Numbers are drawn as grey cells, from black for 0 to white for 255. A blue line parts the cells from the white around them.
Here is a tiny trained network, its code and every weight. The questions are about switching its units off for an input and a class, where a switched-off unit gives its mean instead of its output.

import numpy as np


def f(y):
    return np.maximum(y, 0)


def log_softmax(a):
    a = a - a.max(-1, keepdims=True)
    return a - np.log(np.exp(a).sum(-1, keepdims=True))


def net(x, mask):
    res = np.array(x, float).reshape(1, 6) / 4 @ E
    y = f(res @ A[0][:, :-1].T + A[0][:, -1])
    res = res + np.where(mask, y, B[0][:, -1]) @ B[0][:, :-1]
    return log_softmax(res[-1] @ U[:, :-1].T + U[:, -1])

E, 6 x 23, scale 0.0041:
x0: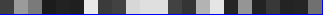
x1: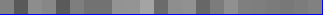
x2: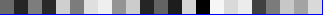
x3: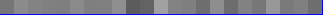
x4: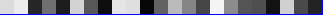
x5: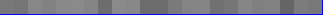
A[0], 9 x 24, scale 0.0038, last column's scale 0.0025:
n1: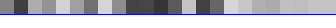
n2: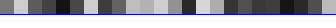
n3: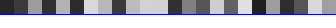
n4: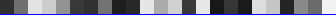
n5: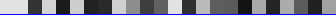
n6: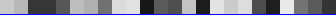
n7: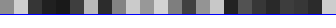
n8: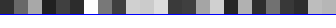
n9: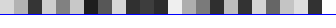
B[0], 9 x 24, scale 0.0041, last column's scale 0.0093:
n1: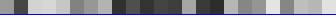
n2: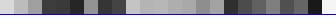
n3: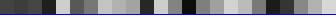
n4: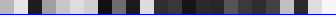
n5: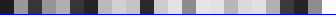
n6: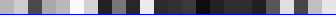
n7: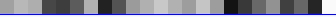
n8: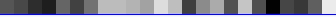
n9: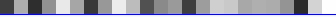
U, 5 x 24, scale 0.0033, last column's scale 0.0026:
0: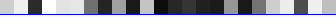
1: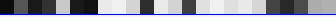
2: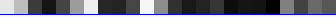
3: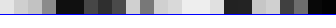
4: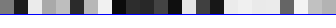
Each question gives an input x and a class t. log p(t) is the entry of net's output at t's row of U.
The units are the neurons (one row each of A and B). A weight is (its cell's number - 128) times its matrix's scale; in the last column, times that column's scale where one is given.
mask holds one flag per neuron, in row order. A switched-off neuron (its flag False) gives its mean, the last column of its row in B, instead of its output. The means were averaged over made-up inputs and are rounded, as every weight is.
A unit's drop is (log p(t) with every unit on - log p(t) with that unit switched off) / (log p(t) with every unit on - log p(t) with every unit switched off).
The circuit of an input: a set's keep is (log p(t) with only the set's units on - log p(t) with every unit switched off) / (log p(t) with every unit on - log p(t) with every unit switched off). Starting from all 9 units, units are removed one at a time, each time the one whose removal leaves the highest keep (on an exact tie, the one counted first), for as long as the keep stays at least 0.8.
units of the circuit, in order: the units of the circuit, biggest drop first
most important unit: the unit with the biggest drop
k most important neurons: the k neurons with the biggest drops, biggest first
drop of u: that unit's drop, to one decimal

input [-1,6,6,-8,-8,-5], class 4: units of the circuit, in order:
[n1]
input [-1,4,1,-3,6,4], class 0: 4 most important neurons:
[n6 n8 n3 n2]
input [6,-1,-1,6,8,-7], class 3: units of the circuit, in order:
[n5 n7]
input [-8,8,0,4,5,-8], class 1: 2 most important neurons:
[n5 n4]
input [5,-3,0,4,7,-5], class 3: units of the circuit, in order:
[n4 n7]
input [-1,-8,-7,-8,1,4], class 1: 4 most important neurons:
[n5 n6 n9 n1]
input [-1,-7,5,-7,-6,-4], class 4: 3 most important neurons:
[n1 n5 n9]
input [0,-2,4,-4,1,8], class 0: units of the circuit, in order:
[n5 n2]
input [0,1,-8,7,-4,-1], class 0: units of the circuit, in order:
[n4 n8]
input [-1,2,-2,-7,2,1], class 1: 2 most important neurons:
[n6 n4]
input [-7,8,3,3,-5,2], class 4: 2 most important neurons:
[n1 n6]
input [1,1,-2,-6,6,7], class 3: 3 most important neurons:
[n3 n7 n8]
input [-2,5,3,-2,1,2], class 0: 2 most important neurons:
[n5 n3]
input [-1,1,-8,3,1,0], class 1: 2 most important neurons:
[n5 n6]
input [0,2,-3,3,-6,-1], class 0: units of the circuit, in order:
[n4]
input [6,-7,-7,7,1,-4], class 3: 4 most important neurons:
[n6 n5 n2 n7]
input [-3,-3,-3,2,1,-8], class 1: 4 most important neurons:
[n6 n5 n9 n1]
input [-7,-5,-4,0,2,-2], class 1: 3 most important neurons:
[n5 n6 n9]
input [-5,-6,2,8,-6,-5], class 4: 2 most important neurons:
[n6 n1]
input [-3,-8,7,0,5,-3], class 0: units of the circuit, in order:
[n6]
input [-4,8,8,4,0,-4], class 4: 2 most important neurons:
[n4 n1]
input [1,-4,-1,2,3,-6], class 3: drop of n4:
0.3
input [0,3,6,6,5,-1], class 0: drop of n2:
0.2
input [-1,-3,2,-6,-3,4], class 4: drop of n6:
0.1
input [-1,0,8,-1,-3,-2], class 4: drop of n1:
0.2
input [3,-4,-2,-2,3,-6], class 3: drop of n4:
0.1
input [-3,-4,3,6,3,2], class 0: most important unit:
n6
